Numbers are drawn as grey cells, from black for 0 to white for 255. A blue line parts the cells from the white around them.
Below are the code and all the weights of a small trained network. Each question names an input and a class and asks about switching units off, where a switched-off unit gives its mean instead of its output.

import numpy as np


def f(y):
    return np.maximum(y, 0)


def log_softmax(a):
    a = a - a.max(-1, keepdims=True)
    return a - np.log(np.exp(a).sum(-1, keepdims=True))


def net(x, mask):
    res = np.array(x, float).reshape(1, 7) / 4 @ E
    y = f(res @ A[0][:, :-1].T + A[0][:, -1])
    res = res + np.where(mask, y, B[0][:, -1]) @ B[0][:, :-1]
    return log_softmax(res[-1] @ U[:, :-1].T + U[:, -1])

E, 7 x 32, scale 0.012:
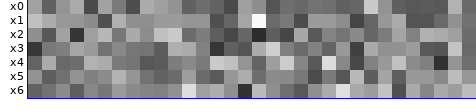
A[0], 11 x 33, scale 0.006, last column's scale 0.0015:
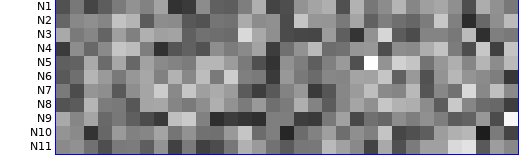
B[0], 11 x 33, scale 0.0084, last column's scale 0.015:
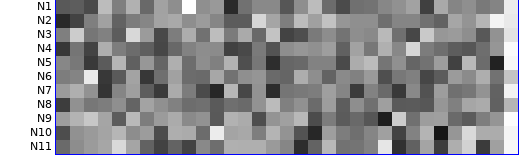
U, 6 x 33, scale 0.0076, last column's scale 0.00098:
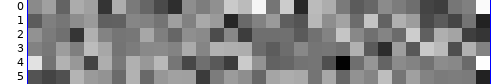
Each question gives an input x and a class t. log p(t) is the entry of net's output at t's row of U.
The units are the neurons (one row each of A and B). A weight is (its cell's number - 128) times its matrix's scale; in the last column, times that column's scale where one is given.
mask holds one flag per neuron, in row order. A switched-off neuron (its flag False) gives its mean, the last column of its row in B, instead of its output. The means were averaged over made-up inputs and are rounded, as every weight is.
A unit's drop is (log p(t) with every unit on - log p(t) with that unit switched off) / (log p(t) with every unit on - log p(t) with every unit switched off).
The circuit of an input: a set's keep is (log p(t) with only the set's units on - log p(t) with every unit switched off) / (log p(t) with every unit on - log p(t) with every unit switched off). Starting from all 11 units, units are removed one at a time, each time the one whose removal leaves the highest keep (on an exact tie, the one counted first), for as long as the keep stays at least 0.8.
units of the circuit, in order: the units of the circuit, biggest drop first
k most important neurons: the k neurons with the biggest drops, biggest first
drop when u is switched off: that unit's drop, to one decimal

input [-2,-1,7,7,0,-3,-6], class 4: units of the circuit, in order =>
N9
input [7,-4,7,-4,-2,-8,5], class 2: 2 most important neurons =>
N5; N7
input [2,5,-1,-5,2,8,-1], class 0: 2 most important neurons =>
N9; N11
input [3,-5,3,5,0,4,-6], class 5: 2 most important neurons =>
N7; N1
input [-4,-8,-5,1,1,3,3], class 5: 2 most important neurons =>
N1; N4
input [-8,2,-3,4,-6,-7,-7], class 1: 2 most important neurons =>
N1; N7
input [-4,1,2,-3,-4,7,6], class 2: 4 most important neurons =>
N7; N5; N2; N6
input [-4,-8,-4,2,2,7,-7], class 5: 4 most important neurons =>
N1; N4; N2; N7
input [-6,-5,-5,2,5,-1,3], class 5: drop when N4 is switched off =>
0.0
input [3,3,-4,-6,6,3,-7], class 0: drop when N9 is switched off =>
0.1
